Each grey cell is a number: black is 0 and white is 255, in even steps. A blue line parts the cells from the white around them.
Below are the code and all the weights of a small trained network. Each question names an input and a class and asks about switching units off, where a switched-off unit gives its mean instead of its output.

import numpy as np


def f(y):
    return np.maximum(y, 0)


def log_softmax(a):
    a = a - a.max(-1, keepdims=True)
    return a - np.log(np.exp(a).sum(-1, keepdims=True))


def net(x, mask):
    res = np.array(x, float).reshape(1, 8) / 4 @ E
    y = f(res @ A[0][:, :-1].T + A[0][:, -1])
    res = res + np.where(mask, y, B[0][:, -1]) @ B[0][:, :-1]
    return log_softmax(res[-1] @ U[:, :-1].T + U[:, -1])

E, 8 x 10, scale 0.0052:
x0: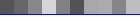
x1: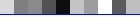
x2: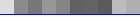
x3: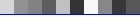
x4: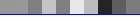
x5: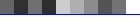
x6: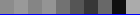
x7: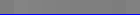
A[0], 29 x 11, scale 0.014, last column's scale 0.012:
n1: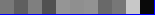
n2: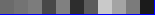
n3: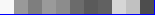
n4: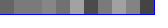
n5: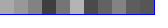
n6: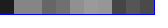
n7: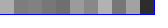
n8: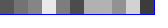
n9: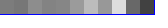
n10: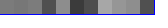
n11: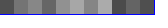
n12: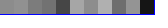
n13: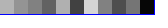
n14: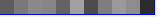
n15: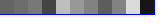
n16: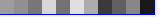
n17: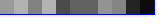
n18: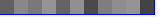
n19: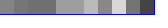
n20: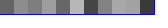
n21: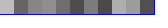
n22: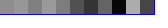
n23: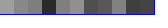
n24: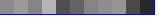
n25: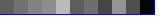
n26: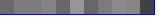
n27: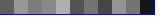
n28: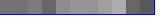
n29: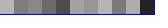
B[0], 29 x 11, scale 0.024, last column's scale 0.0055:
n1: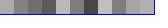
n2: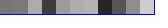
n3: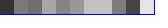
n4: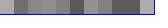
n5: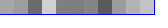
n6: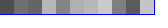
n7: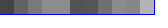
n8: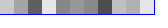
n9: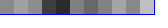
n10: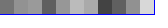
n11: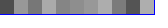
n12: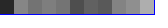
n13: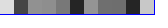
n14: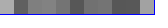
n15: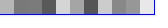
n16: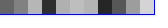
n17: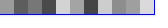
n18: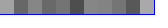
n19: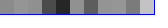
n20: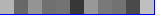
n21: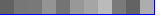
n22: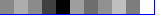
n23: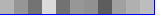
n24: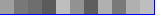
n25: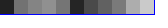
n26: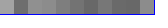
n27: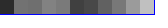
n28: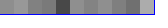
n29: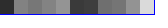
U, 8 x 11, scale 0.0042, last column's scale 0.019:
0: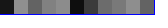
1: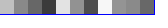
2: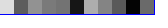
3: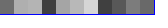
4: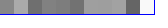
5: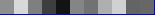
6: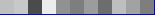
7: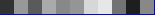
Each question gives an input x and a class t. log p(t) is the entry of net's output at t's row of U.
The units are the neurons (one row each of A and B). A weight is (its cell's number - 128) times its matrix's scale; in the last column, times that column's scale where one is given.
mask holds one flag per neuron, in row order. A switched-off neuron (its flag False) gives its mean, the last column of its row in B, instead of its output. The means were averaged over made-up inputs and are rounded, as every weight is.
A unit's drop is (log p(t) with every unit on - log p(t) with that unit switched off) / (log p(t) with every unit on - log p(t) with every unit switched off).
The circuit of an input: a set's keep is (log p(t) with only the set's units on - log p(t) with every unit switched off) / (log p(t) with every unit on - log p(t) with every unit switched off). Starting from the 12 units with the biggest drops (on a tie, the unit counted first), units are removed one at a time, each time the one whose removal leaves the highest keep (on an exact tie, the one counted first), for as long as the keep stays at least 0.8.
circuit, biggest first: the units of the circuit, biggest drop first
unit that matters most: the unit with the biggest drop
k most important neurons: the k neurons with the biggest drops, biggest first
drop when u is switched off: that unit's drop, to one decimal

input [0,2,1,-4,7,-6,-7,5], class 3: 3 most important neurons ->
(n16; n22; n15)
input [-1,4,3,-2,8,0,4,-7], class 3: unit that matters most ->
n16
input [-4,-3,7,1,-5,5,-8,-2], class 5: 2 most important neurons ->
(n19; n9)
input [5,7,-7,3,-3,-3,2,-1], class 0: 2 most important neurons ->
(n29; n12)
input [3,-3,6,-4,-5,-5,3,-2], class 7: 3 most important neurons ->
(n3; n21; n15)
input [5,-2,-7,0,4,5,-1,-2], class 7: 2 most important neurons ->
(n6; n11)
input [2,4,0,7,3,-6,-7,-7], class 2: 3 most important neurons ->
(n13; n22; n15)
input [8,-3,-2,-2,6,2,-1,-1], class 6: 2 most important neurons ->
(n8; n2)
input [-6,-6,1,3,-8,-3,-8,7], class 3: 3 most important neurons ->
(n2; n10; n22)
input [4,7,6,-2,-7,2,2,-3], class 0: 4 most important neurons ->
(n29; n7; n16; n12)
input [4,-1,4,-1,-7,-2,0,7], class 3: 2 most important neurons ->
(n2; n10)
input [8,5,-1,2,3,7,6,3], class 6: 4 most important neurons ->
(n8; n17; n24; n19)
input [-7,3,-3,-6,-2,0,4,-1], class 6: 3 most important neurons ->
(n5; n23; n13)
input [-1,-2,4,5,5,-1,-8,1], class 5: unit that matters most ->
n19
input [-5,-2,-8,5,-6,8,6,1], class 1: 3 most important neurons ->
(n15; n1; n3)
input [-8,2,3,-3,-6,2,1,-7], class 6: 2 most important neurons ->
(n5; n23)
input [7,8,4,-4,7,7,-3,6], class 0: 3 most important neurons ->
(n29; n7; n12)
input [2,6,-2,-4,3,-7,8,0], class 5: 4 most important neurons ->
(n22; n15; n12; n1)
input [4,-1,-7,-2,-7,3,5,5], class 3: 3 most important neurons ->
(n2; n10; n3)
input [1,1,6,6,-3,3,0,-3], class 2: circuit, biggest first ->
(n13)
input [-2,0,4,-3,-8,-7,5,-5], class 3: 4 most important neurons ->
(n2; n10; n15; n1)
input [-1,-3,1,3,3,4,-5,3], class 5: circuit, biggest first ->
(n19; n9)
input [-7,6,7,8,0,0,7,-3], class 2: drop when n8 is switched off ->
0.1
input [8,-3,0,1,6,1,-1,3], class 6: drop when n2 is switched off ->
0.2
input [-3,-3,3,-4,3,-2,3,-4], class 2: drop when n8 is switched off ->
0.3
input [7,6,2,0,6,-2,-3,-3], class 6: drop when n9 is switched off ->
-0.1
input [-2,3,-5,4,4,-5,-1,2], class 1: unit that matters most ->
n17
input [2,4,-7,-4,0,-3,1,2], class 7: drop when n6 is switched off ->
0.2
